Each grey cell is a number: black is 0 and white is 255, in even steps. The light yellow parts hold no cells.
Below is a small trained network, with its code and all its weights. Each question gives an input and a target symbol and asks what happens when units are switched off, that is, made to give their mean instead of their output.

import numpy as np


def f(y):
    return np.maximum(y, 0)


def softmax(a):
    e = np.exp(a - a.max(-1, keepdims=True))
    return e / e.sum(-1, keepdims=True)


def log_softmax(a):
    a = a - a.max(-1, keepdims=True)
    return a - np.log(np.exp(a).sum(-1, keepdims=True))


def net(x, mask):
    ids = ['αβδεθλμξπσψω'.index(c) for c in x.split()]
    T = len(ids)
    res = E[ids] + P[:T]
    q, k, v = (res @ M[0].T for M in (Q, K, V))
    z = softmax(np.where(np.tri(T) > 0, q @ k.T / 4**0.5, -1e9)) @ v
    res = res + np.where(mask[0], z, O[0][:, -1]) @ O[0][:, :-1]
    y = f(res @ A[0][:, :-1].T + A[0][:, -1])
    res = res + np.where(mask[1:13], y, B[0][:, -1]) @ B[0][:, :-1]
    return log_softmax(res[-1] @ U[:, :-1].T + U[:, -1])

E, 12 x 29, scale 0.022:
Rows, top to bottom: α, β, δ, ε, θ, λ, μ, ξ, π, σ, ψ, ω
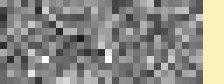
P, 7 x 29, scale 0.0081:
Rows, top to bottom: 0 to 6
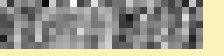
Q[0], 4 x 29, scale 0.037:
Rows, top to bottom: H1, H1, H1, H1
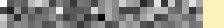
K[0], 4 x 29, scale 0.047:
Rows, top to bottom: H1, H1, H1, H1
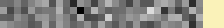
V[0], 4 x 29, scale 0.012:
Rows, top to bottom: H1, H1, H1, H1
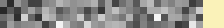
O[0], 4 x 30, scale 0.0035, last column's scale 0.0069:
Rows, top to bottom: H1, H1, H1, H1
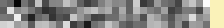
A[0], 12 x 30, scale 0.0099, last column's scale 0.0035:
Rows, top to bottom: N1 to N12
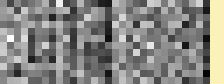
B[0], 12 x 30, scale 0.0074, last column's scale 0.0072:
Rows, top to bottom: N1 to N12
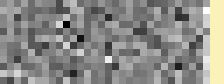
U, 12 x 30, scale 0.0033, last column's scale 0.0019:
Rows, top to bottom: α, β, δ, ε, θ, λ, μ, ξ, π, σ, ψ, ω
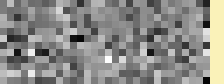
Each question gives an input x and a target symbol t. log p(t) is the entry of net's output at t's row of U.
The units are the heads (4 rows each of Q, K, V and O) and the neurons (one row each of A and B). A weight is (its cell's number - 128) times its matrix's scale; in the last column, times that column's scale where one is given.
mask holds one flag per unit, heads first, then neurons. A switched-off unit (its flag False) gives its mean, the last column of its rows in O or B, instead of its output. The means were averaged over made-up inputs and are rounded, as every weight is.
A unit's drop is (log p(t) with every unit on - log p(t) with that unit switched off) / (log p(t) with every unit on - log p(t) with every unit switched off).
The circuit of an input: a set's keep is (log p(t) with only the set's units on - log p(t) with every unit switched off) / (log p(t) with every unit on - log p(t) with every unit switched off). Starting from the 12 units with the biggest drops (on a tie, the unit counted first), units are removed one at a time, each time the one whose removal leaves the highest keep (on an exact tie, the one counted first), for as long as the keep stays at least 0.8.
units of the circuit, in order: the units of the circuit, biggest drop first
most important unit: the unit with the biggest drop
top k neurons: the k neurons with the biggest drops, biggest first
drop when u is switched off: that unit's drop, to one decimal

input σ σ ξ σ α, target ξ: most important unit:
H1
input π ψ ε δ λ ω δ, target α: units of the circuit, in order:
H1, N6
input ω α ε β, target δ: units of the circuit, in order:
H1, N8
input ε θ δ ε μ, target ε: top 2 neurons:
N10, N2
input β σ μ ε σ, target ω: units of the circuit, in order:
H1, N11
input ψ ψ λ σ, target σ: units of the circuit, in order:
H1, N7
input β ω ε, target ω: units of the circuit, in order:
H1, N11
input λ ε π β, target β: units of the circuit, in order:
H1, N4
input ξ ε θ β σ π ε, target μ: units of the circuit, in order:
H1, N3
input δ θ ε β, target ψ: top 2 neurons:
N12, N2
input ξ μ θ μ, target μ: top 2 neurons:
N3, N12
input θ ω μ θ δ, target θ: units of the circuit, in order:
H1, N1
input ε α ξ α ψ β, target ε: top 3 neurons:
N10, N2, N7
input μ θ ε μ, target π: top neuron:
N9
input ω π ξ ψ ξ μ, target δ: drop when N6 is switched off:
0.0
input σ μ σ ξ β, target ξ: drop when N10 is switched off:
0.0
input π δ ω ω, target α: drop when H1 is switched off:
0.9
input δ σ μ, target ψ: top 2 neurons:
N12, N2
